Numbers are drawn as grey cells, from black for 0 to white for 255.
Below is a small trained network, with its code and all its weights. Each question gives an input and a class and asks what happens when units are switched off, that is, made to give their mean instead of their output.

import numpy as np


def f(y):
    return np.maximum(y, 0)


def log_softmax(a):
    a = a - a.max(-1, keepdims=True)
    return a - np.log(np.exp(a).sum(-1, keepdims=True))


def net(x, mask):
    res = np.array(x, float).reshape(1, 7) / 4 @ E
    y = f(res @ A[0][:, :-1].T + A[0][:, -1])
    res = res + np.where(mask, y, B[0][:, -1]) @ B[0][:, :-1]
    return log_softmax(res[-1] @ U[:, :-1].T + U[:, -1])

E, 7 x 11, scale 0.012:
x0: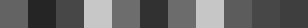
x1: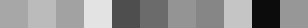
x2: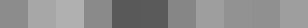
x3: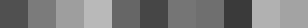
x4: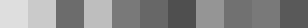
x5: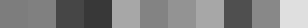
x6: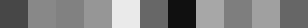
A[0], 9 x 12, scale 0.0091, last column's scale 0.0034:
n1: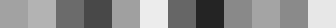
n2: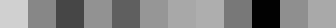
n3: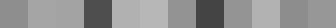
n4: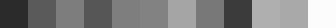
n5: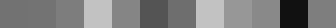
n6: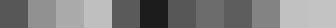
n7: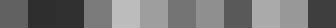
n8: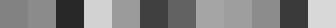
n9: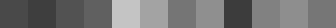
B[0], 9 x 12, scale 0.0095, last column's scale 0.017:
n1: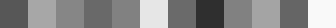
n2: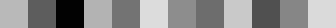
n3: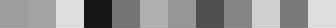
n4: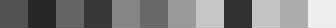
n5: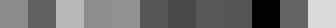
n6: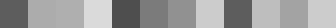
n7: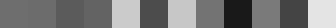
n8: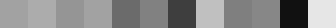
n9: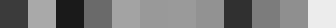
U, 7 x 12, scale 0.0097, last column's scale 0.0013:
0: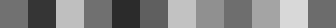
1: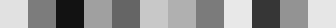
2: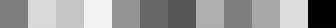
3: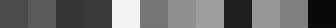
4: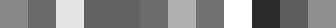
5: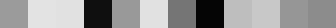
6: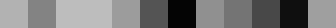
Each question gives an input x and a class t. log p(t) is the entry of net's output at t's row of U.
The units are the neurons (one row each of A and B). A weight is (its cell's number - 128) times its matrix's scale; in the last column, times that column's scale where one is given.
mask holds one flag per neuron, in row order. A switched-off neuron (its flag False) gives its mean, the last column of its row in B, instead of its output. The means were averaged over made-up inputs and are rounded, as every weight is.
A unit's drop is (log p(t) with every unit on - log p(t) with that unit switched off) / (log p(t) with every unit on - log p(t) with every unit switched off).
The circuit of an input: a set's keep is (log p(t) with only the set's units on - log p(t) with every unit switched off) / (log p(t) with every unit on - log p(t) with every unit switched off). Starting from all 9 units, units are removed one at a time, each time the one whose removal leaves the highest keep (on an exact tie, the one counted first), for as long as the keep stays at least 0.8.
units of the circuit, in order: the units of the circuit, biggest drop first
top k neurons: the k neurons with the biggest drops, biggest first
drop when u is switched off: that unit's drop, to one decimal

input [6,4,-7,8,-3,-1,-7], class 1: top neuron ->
(n2)
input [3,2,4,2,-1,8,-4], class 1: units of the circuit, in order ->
(n2, n7)
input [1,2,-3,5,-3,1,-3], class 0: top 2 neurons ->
(n7, n9)
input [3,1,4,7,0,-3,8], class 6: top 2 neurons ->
(n5, n8)
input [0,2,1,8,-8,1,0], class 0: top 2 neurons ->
(n6, n7)
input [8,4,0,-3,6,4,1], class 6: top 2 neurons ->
(n8, n5)
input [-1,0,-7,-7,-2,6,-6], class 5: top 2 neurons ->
(n1, n3)
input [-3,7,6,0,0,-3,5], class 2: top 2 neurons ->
(n6, n7)
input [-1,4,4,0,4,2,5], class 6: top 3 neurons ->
(n8, n9, n4)
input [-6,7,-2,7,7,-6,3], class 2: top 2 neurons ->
(n6, n7)
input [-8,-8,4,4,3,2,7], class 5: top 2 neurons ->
(n3, n1)
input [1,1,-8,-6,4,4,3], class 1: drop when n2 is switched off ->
0.6
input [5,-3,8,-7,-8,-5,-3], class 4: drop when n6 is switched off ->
0.2
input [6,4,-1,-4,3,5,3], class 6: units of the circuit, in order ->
(n8)
